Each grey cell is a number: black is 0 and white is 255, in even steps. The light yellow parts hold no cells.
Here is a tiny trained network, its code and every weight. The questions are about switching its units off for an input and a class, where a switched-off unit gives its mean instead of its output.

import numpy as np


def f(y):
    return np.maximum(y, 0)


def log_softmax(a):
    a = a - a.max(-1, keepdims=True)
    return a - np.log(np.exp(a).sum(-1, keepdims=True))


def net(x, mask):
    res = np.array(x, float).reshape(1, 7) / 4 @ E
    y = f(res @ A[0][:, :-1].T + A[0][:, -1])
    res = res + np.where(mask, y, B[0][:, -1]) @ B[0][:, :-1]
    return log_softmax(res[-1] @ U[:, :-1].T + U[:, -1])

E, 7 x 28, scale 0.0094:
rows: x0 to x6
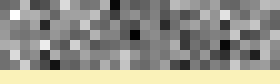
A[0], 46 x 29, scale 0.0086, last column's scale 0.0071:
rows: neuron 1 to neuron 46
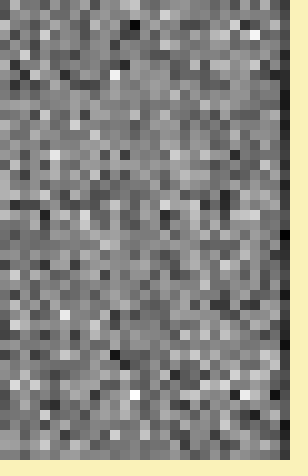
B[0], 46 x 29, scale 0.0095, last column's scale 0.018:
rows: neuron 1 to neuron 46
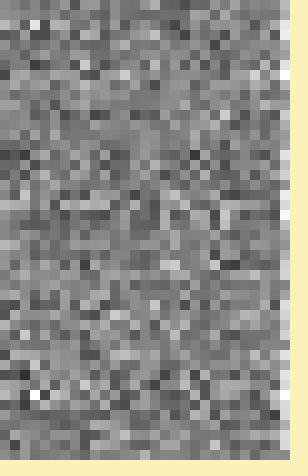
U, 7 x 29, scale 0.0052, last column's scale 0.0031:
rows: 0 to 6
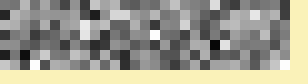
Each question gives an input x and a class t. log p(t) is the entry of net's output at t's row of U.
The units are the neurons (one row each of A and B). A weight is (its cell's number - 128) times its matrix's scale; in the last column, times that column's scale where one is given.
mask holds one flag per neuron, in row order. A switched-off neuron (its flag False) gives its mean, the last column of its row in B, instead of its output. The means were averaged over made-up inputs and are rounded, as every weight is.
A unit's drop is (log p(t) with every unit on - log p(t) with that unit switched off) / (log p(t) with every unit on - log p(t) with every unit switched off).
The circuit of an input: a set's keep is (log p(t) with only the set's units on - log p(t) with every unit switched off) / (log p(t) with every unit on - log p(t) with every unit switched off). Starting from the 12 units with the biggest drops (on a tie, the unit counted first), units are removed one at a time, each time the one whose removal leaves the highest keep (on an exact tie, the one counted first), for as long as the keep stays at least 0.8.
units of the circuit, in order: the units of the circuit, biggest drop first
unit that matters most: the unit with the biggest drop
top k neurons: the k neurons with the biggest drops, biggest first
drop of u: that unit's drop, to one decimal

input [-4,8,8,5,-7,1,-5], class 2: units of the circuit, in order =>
[neuron 39]
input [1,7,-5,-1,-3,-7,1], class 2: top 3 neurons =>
[neuron 39; neuron 33; neuron 31]
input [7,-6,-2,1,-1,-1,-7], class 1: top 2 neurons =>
[neuron 36; neuron 32]
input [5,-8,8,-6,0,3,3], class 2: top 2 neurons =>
[neuron 21; neuron 9]
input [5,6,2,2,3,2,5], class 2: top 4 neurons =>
[neuron 39; neuron 33; neuron 8; neuron 44]
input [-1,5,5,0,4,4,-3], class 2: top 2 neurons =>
[neuron 39; neuron 42]
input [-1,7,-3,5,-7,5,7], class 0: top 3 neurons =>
[neuron 27; neuron 34; neuron 21]
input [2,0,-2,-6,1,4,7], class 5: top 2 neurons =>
[neuron 38; neuron 41]
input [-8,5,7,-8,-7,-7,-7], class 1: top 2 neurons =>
[neuron 8; neuron 28]
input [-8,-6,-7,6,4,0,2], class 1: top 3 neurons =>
[neuron 8; neuron 44; neuron 22]
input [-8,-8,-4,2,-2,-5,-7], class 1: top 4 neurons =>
[neuron 8; neuron 44; neuron 39; neuron 33]
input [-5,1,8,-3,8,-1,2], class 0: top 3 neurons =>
[neuron 20; neuron 45; neuron 42]
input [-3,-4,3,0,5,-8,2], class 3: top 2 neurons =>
[neuron 4; neuron 7]
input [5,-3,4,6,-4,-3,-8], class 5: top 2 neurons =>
[neuron 16; neuron 18]
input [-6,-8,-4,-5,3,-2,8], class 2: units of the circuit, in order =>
[neuron 21]
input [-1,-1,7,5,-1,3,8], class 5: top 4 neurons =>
[neuron 38; neuron 41; neuron 42; neuron 12]
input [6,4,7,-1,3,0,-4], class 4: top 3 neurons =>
[neuron 22; neuron 8; neuron 23]
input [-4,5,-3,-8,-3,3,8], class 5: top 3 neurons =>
[neuron 38; neuron 41; neuron 3]
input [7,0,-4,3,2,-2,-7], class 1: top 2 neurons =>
[neuron 36; neuron 32]
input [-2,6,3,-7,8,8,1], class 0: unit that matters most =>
neuron 20
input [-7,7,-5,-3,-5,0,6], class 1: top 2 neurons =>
[neuron 8; neuron 28]
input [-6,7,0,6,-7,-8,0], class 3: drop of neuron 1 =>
-0.1
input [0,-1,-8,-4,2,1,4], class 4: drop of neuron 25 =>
0.0
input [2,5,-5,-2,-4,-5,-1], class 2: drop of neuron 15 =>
0.1
